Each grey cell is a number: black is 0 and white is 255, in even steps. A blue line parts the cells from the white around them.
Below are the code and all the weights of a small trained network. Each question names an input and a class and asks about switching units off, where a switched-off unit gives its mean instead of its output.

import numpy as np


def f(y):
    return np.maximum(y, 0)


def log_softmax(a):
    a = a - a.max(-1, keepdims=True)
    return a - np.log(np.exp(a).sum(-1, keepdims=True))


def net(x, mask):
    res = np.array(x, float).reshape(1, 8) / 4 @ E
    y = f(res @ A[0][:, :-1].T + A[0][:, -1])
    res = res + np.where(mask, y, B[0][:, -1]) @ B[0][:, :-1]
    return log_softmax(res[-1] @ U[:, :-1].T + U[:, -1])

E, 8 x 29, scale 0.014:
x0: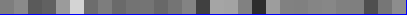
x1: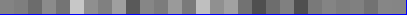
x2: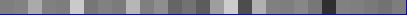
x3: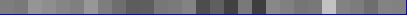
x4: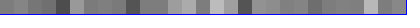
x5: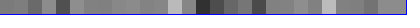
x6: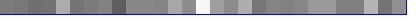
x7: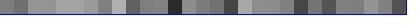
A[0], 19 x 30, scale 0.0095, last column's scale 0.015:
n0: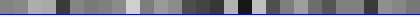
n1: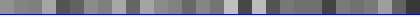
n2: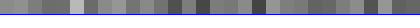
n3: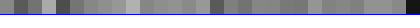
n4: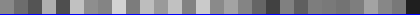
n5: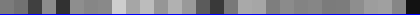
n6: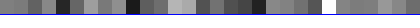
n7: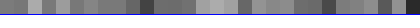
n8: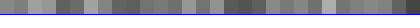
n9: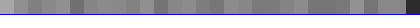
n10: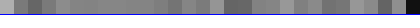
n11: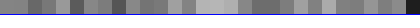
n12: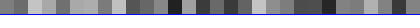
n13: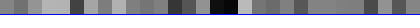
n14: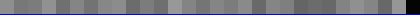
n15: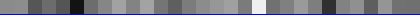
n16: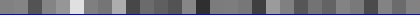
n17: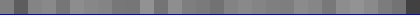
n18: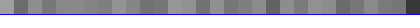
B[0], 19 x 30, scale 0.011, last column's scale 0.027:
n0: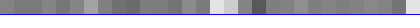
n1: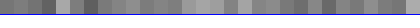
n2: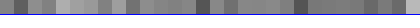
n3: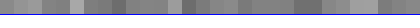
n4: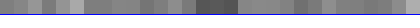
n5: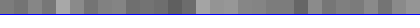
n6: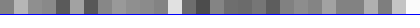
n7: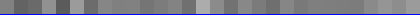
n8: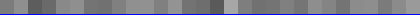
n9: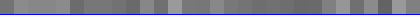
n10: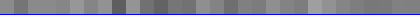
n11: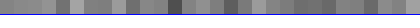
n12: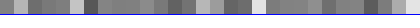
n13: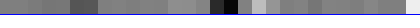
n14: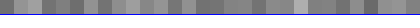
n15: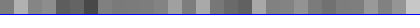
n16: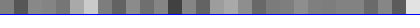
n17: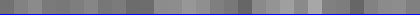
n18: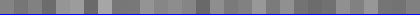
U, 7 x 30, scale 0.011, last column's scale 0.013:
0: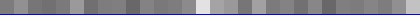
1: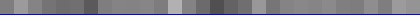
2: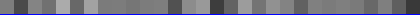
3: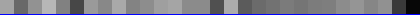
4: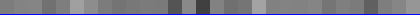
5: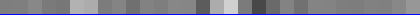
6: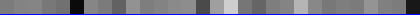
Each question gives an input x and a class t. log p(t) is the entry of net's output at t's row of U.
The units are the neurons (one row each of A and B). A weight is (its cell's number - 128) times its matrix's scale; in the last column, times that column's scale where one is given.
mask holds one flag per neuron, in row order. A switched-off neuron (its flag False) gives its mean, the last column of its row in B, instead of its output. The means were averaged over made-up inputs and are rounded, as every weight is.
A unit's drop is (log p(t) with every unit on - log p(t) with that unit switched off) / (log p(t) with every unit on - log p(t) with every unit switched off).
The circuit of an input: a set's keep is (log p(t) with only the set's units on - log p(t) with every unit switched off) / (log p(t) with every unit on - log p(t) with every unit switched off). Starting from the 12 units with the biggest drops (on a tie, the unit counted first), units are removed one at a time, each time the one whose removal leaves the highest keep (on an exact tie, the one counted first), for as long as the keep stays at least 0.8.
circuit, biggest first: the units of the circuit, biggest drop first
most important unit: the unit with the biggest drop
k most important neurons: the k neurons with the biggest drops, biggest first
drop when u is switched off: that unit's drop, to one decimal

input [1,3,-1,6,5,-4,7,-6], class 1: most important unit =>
n0
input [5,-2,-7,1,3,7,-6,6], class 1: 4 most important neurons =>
n6, n13, n0, n8
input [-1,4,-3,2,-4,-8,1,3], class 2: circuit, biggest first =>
n6, n13
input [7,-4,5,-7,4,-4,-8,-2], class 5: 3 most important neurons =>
n0, n13, n16
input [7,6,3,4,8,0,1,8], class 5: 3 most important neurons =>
n13, n16, n15
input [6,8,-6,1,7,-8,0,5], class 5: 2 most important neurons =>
n13, n16
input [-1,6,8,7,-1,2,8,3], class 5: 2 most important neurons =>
n13, n12
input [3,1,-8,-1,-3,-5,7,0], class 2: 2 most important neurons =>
n6, n12
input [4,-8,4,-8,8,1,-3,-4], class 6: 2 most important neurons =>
n12, n0
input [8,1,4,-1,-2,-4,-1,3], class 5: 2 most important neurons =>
n13, n16
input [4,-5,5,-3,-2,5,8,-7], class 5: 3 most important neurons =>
n13, n12, n15
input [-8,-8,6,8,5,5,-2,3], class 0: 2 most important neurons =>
n12, n0
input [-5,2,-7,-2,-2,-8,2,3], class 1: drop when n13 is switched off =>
0.5
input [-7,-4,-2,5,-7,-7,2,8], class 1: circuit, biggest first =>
n13
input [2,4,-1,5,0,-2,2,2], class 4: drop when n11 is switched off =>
-0.3
